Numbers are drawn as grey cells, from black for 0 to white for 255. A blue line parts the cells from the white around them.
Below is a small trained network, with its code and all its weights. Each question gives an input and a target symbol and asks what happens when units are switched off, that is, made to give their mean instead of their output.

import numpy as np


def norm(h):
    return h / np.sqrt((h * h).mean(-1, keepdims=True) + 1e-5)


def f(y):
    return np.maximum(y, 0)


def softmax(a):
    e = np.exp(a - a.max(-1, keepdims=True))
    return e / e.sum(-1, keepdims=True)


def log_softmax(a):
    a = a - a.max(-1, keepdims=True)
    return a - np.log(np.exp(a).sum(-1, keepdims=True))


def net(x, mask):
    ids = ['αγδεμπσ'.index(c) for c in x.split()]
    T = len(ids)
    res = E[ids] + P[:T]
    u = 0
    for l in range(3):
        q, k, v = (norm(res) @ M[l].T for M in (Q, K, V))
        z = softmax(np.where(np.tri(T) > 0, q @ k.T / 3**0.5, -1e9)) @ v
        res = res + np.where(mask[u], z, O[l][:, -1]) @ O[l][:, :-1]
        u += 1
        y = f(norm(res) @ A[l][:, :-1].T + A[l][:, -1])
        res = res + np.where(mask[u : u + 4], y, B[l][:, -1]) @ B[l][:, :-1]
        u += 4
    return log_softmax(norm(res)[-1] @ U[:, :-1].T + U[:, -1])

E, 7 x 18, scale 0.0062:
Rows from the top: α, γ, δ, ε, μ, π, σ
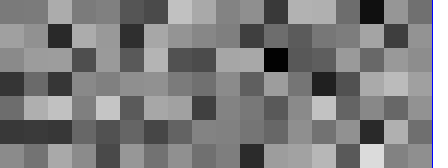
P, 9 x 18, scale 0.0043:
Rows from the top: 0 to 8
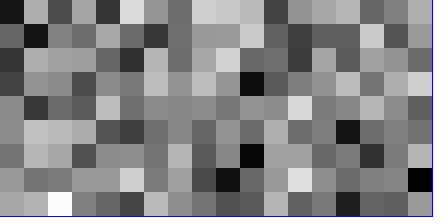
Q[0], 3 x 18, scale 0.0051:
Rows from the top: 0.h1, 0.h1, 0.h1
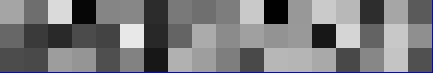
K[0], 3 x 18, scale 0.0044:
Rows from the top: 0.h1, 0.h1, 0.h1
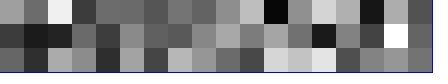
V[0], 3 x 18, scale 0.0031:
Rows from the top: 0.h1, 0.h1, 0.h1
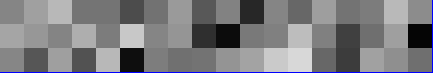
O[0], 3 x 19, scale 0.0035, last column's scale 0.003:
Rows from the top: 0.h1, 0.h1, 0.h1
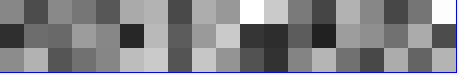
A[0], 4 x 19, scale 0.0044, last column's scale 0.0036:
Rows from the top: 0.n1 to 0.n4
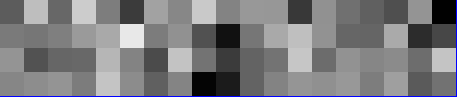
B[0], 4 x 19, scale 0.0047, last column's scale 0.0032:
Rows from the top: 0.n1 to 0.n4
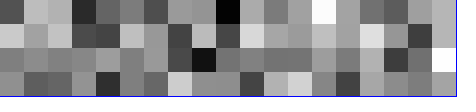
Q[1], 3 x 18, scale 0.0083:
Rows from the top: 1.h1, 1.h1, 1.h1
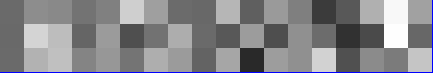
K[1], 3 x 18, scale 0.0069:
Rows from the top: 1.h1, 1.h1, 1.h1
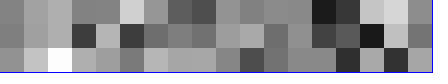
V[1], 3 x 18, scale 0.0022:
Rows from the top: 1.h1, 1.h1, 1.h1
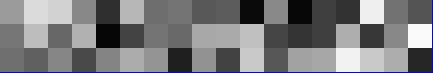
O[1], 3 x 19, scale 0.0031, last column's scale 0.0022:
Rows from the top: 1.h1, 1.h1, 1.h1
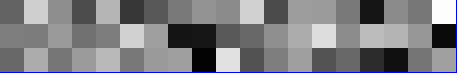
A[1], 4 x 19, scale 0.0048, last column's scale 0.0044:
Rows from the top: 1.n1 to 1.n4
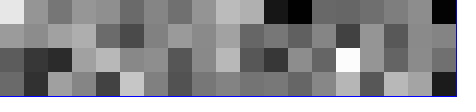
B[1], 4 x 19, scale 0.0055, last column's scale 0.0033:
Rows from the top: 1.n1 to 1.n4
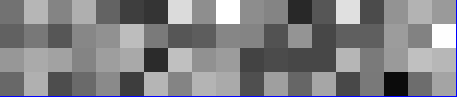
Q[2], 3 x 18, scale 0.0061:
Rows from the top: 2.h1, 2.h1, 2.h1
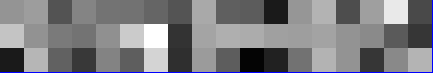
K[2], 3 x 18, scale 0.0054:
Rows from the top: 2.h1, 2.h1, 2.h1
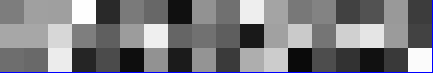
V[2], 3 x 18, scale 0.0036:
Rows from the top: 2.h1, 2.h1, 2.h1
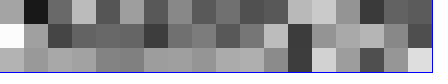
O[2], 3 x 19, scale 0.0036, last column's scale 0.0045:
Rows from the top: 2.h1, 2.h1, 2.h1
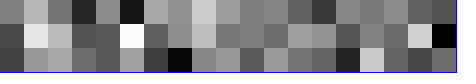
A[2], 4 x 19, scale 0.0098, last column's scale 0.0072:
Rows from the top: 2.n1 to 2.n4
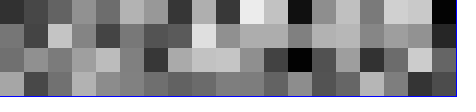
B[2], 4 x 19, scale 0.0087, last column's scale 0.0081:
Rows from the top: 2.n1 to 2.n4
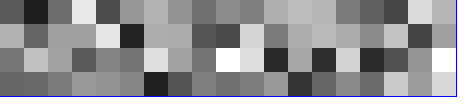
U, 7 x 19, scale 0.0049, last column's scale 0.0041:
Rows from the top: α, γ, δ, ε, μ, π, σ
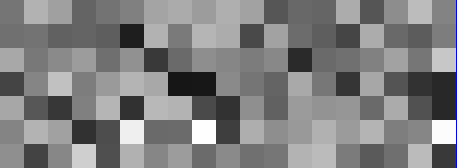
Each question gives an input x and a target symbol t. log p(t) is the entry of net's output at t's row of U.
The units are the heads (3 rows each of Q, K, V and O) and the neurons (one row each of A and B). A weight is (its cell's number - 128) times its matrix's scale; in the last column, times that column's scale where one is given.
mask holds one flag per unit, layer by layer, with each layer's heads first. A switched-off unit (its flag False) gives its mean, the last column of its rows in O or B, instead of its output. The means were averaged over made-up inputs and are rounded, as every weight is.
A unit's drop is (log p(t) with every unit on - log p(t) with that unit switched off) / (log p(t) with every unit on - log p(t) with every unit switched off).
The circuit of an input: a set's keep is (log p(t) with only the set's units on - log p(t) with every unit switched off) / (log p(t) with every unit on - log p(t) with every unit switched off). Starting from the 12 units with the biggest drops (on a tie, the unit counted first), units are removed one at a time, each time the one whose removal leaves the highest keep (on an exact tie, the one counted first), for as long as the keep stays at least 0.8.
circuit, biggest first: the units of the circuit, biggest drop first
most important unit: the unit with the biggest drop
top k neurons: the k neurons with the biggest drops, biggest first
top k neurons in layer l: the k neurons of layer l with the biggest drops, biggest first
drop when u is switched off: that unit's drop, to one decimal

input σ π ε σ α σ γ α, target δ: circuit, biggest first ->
[2.n4; 1.h1; 2.n3]
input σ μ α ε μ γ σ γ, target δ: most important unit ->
0.h1
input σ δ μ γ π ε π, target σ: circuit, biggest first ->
[2.n3; 1.h1]
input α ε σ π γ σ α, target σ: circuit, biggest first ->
[1.h1; 2.n3; 1.n1]
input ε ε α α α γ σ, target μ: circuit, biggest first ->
[0.h1; 1.h1; 0.n3; 2.n2]
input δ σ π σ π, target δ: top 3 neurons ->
[0.n2; 1.n3; 2.n4]
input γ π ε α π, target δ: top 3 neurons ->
[0.n2; 2.n4; 2.n3]
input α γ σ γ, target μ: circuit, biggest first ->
[0.h1; 2.n3; 2.n1]
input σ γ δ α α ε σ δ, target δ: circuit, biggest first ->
[2.n4; 2.n3]
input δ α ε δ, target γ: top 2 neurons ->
[0.n4; 2.n3]
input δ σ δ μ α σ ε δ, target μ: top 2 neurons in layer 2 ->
[2.n3; 2.n1]
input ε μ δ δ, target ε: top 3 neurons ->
[2.n3; 2.n4; 2.n1]
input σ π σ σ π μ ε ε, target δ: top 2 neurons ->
[0.n2; 2.n4]
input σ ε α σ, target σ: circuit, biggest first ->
[2.n3]
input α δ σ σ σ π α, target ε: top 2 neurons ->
[0.n3; 1.n1]
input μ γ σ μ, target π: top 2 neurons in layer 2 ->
[2.n3; 2.n1]
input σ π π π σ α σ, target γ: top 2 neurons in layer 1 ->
[1.n3; 1.n1]
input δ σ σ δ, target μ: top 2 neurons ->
[0.n4; 2.n3]
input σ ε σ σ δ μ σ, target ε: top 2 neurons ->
[2.n3; 2.n4]
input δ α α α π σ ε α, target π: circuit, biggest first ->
[0.n2]
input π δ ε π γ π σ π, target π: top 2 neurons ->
[0.n2; 2.n3]
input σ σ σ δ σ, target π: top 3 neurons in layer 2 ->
[2.n3; 2.n1; 2.n2]
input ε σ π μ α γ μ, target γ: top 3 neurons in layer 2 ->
[2.n3; 2.n2; 2.n4]
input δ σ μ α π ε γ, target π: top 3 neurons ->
[0.n1; 2.n3; 2.n1]
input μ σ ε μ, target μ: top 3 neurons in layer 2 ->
[2.n3; 2.n1; 2.n4]
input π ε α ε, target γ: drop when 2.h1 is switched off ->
0.4
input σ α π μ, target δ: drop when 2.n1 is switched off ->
0.0
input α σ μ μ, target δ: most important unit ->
2.h1
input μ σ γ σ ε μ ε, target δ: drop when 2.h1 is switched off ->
0.7
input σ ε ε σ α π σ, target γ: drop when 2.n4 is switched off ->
0.4
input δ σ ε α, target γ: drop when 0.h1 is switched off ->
0.8
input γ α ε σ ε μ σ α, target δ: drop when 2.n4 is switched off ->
0.4
